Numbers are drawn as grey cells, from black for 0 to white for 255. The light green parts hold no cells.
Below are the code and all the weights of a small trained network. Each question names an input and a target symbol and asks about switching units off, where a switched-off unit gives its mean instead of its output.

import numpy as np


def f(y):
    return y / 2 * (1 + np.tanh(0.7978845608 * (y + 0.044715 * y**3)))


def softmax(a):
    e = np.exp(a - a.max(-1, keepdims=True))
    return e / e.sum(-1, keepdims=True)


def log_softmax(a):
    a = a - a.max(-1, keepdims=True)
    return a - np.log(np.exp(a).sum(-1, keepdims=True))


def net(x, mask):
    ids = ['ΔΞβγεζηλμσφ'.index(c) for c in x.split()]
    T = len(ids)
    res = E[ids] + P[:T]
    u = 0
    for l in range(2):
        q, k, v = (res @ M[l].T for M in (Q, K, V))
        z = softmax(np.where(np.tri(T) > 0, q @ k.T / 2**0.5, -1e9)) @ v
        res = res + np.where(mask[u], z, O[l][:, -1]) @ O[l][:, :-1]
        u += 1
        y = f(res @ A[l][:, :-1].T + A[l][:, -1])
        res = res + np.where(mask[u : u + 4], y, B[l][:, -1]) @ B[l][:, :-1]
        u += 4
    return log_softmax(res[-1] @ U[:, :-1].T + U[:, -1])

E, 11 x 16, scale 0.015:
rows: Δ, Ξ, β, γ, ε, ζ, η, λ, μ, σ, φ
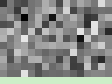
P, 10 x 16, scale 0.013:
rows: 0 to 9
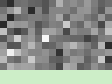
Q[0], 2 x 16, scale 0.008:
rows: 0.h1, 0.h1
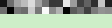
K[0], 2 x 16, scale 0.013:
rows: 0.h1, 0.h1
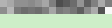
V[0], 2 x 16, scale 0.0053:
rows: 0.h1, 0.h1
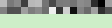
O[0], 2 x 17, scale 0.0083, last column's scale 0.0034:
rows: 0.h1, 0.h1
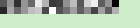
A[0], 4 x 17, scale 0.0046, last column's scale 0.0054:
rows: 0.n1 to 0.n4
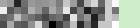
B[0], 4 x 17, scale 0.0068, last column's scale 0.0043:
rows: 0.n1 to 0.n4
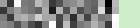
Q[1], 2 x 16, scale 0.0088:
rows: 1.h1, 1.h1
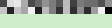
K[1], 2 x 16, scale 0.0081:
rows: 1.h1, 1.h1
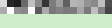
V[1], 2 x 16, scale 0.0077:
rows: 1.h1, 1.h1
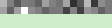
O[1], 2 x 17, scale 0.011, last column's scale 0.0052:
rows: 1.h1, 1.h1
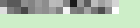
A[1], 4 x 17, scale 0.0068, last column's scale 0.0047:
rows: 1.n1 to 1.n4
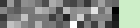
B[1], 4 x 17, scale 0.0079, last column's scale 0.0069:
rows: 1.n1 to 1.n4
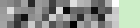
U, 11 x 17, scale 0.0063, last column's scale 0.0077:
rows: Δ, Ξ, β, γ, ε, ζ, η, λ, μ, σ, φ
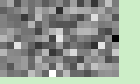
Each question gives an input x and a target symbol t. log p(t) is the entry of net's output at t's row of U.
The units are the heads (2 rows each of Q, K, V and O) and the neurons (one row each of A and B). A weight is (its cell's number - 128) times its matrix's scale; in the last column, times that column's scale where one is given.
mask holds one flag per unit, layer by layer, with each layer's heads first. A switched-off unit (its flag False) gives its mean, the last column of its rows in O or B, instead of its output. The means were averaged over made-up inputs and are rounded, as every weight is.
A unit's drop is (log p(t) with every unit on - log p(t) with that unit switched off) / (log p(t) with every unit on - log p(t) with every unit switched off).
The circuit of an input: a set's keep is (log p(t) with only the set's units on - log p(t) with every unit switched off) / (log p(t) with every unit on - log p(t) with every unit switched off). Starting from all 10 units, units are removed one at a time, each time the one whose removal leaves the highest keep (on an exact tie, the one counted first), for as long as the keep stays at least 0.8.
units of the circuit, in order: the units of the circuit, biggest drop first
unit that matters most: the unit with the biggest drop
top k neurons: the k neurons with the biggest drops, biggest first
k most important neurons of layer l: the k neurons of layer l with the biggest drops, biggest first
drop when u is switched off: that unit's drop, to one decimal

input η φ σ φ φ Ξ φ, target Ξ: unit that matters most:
0.h1
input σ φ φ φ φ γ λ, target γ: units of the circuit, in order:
1.h1, 1.n4
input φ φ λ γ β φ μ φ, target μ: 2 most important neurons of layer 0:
0.n1, 0.n4
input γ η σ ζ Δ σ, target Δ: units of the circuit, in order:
1.h1, 1.n3, 1.n1
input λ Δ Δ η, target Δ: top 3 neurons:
1.n3, 1.n1, 0.n3
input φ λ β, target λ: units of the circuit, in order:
1.h1, 0.h1
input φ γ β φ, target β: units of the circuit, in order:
0.h1, 1.h1, 1.n3, 0.n4
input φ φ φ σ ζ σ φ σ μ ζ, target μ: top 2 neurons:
1.n2, 0.n4
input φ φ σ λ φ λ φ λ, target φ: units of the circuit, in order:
1.n1, 1.h1
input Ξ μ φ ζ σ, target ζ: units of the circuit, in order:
1.h1, 1.n2
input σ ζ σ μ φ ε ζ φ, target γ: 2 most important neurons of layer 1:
1.n4, 1.n1
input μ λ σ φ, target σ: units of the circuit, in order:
1.h1, 1.n1
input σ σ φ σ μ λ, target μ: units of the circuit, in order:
0.h1, 1.n2, 0.n4
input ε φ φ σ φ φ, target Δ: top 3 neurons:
1.n3, 1.n1, 0.n1
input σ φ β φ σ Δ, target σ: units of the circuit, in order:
1.h1
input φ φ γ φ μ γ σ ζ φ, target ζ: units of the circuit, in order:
1.h1, 1.n2, 0.h1
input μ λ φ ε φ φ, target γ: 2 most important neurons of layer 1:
1.n4, 1.n2
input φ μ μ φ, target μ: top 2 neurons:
1.n2, 0.n4
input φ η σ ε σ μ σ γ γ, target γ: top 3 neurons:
1.n4, 0.n4, 0.n3
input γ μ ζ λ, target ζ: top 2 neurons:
1.n2, 0.n4
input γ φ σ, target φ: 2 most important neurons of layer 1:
1.n1, 1.n2
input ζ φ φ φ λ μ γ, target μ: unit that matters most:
1.n2
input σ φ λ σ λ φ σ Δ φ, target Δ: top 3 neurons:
1.n3, 1.n1, 0.n4
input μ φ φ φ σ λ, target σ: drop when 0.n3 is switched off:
0.1
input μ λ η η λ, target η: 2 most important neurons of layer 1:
1.n3, 1.n4
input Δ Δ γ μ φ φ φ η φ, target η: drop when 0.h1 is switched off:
0.5
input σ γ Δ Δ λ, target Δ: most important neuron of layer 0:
0.n4
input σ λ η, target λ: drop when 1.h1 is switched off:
0.6
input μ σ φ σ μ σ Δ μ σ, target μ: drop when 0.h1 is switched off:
1.2
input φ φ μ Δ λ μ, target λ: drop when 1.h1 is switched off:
0.4
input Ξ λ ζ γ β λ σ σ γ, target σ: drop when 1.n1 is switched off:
0.1
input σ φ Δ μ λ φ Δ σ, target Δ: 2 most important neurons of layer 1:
1.n3, 1.n1
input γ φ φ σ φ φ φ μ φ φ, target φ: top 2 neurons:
1.n1, 0.n4
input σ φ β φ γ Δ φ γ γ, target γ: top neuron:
1.n4
